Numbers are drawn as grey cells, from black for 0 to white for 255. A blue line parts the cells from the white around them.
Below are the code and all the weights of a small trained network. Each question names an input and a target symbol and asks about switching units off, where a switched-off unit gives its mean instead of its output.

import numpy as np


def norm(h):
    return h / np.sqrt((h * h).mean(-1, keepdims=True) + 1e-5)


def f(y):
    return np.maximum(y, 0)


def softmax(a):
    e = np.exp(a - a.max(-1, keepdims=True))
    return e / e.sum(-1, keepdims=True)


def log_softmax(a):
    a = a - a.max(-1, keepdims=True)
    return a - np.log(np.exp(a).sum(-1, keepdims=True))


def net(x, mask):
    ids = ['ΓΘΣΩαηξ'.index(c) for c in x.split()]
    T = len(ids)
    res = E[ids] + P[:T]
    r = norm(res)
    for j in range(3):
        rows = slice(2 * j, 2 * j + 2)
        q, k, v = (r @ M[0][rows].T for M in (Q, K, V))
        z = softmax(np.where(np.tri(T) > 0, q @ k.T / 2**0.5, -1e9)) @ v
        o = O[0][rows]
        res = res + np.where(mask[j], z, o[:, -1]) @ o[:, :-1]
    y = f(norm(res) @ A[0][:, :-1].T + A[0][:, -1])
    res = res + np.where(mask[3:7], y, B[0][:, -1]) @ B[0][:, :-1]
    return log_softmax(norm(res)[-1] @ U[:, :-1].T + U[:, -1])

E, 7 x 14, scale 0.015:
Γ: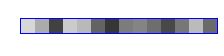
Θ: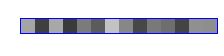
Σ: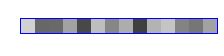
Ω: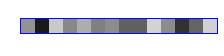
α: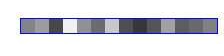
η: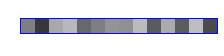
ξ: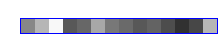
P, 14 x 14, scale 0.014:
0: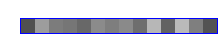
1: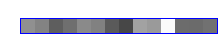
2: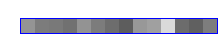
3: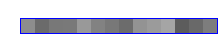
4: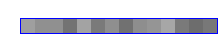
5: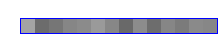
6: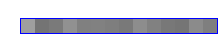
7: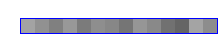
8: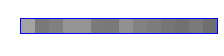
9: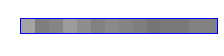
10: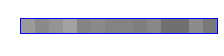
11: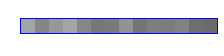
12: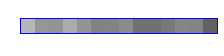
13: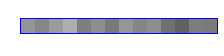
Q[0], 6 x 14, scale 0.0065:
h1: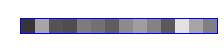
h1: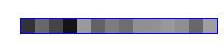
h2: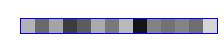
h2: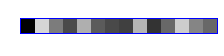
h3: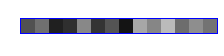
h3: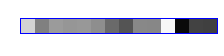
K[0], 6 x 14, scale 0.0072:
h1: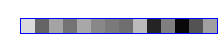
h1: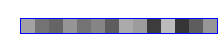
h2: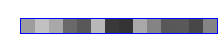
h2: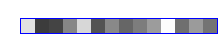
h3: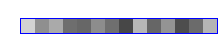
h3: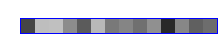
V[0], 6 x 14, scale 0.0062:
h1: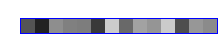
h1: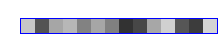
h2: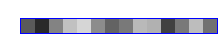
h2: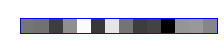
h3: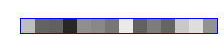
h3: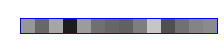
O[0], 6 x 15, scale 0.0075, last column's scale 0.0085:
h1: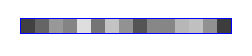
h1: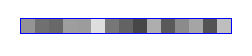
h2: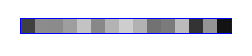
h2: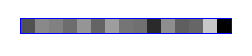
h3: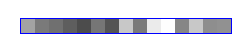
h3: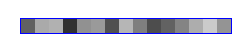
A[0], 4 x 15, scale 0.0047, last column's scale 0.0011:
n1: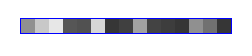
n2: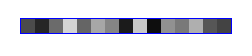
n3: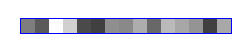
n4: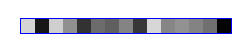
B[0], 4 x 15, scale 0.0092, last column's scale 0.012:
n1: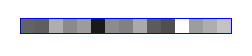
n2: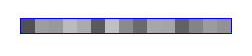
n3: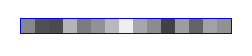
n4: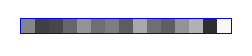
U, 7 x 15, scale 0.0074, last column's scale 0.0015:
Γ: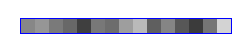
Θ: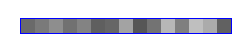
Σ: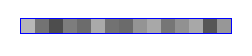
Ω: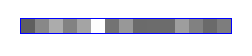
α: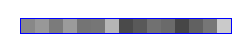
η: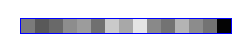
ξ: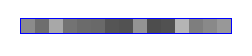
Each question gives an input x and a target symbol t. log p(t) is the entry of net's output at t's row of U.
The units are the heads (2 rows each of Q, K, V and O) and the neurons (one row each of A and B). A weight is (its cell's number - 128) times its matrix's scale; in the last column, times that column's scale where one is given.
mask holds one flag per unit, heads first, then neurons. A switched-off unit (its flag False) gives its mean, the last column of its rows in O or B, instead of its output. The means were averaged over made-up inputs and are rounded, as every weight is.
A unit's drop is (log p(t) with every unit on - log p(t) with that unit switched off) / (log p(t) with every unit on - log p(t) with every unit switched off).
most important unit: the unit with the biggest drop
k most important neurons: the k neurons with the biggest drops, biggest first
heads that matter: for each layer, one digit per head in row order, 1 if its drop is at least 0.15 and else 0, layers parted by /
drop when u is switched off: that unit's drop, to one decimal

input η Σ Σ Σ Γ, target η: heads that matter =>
110
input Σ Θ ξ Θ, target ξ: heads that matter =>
001
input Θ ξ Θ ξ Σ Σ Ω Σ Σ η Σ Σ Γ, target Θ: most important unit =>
h1
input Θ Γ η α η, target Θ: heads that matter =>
011
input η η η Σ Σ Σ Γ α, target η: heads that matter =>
110
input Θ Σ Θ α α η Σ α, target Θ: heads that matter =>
101
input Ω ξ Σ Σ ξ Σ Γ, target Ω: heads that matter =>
111
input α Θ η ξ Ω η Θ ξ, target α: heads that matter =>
001
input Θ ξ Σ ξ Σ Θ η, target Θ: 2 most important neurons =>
n4, n2
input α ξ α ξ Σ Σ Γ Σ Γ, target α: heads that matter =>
011
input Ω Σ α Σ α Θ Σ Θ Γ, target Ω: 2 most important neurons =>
n4, n1
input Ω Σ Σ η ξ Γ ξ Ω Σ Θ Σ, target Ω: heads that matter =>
101
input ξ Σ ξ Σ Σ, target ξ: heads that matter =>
001
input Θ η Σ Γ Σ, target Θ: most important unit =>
h2
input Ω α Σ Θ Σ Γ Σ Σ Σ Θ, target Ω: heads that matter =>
110
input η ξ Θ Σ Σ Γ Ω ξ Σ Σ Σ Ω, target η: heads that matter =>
100
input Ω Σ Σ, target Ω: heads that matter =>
011
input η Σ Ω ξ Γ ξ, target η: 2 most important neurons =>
n3, n1
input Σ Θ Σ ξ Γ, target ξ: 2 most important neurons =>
n1, n4
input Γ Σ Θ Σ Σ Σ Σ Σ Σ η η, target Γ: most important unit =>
h1
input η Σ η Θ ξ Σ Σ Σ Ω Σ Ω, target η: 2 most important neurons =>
n3, n4
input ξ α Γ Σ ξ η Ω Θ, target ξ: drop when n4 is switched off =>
0.0
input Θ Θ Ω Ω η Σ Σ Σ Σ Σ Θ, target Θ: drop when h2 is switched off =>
0.3
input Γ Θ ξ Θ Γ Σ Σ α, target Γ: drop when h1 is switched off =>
0.8
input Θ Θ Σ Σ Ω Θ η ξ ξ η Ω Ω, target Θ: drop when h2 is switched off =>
0.1
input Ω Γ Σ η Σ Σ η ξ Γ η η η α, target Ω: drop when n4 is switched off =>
0.1
